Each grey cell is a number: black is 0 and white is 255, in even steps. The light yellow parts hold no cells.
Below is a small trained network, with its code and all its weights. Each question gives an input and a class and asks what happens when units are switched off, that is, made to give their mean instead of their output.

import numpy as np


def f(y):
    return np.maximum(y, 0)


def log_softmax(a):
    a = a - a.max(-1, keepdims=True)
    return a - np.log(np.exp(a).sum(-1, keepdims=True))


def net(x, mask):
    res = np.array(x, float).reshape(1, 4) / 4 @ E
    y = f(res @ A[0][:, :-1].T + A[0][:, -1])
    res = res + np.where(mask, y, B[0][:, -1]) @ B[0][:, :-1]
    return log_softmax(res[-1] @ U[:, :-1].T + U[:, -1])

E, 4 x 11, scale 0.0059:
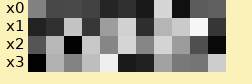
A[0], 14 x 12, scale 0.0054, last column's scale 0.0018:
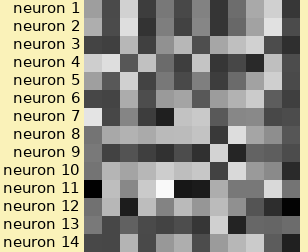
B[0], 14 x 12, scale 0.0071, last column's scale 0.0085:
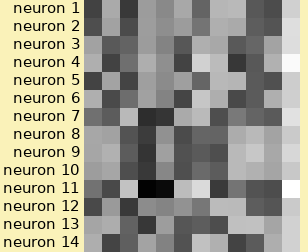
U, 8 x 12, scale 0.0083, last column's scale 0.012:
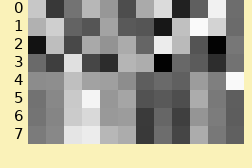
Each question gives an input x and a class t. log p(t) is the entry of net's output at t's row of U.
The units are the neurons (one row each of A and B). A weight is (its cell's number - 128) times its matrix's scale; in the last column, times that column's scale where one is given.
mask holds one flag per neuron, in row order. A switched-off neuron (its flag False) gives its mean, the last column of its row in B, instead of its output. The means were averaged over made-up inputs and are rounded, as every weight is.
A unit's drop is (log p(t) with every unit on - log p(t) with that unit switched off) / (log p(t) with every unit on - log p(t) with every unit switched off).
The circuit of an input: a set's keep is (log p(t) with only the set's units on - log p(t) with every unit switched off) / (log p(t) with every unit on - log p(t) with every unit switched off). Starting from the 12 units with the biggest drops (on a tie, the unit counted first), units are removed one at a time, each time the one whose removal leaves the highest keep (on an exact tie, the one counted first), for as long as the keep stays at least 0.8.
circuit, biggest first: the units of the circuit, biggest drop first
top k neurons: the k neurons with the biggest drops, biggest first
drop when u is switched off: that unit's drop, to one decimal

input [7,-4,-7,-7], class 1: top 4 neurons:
(neuron 9; neuron 13; neuron 11; neuron 12)
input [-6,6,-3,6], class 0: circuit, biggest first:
(neuron 14)
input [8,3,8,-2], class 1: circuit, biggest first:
(neuron 9; neuron 13)
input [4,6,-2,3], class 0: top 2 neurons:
(neuron 14; neuron 6)
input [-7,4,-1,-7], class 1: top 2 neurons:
(neuron 8; neuron 11)
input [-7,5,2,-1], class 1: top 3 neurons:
(neuron 10; neuron 8; neuron 4)
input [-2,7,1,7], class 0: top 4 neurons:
(neuron 14; neuron 6; neuron 3; neuron 7)
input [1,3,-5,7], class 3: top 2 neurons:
(neuron 11; neuron 12)
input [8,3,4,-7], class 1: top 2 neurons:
(neuron 9; neuron 13)
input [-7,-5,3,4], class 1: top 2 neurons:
(neuron 10; neuron 8)
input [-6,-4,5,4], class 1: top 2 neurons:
(neuron 10; neuron 8)
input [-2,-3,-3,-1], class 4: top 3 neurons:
(neuron 14; neuron 6; neuron 3)
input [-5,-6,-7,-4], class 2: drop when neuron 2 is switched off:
0.3
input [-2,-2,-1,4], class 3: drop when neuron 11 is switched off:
0.5
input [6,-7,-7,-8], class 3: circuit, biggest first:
(neuron 7)
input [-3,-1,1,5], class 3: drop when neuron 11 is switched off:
0.7
